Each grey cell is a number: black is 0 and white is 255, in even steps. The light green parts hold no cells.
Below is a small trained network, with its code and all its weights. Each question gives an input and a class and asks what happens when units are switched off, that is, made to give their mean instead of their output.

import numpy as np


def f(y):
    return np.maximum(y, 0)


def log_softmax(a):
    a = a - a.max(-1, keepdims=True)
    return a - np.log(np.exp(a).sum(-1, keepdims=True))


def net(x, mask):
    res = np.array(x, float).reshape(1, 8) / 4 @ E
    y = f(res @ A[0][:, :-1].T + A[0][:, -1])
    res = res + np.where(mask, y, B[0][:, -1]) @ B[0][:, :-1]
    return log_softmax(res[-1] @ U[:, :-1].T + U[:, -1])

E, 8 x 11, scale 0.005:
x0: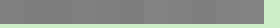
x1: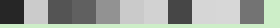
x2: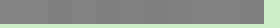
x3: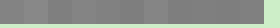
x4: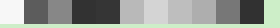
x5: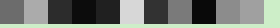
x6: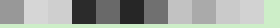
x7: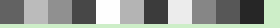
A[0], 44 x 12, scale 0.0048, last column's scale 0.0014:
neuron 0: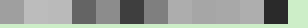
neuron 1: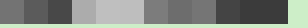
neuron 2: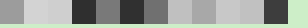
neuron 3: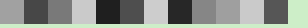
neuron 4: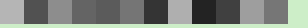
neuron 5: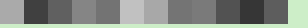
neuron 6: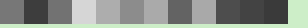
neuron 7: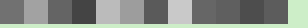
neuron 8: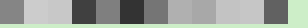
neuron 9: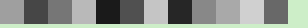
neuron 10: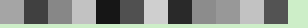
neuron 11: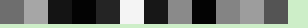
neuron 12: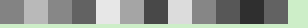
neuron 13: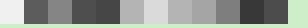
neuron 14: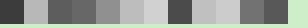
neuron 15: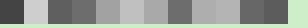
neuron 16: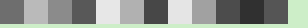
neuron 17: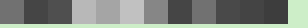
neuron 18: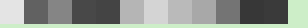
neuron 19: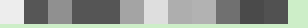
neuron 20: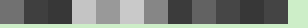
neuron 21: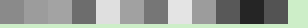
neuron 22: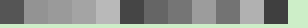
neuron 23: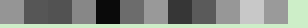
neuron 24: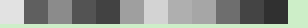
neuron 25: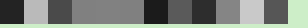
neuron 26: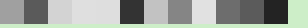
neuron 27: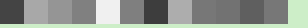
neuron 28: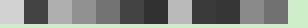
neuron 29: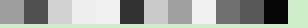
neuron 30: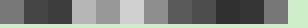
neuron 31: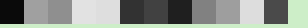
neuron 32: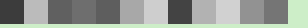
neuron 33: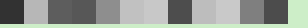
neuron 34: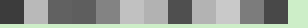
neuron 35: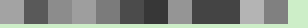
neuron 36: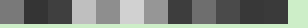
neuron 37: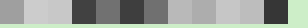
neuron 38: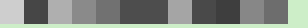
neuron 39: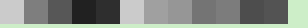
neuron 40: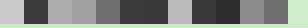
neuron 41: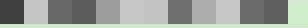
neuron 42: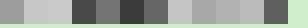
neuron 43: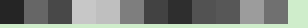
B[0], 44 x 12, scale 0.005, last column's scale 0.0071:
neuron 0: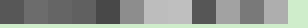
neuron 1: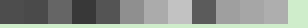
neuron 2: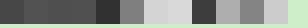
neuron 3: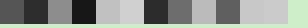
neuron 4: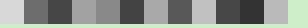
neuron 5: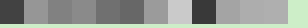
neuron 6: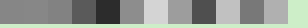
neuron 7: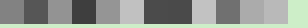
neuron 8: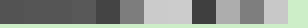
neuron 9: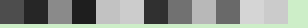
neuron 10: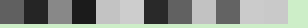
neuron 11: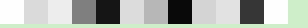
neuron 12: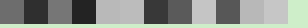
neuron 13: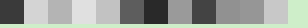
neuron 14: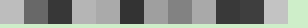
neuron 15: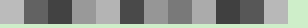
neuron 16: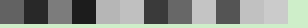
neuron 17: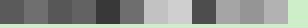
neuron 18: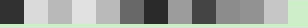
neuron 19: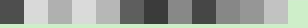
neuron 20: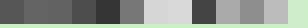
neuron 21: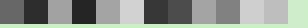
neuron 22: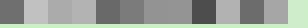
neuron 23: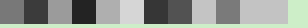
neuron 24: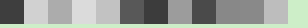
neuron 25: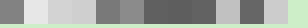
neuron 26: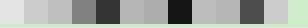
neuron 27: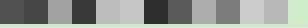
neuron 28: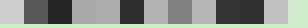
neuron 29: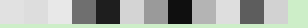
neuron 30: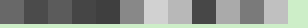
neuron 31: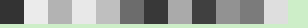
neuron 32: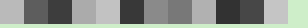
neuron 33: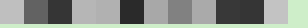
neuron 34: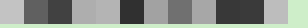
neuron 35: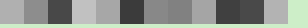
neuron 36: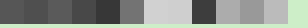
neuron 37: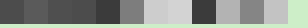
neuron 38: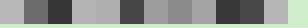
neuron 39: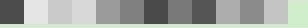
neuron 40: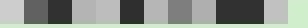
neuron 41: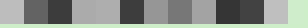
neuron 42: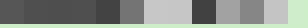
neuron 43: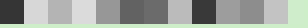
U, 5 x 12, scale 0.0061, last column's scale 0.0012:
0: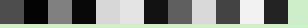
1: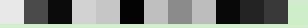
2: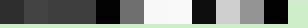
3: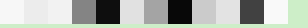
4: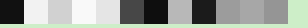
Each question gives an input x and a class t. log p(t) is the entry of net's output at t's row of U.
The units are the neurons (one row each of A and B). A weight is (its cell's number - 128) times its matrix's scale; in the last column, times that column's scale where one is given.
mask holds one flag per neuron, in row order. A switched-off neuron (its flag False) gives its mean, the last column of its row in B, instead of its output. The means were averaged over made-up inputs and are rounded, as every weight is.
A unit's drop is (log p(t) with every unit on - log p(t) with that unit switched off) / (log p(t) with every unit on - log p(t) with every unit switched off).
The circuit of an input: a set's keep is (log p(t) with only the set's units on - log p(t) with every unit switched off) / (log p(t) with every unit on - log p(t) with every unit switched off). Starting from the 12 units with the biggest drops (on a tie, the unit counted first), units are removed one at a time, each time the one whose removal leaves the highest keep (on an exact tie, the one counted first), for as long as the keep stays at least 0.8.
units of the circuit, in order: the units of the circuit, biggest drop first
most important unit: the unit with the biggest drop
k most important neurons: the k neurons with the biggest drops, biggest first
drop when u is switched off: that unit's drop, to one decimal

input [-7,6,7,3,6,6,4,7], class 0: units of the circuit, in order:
[neuron 16]
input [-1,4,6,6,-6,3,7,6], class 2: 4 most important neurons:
[neuron 2; neuron 8; neuron 37; neuron 42]
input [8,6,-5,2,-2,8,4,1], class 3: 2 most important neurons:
[neuron 11; neuron 25]
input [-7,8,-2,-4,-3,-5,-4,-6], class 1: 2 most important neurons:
[neuron 14; neuron 33]
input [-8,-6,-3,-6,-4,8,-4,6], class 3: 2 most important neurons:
[neuron 11; neuron 25]
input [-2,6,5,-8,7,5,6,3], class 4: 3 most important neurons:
[neuron 39; neuron 18; neuron 13]
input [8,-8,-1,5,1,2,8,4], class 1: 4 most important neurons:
[neuron 28; neuron 40; neuron 4; neuron 38]
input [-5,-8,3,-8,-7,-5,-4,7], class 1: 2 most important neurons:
[neuron 40; neuron 28]
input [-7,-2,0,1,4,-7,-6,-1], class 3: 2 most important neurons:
[neuron 29; neuron 26]
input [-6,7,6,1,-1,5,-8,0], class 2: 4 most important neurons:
[neuron 20; neuron 36; neuron 30; neuron 17]
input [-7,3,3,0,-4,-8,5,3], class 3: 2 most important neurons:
[neuron 29; neuron 26]
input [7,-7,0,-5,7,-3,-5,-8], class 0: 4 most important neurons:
[neuron 10; neuron 3; neuron 9; neuron 23]
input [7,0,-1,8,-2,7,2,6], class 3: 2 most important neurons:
[neuron 11; neuron 25]
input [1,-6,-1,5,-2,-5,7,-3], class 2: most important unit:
neuron 2
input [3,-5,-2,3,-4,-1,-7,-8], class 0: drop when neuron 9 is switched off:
0.2
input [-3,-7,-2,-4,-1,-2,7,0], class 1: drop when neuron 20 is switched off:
0.1
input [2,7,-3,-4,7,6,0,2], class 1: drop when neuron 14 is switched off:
0.2
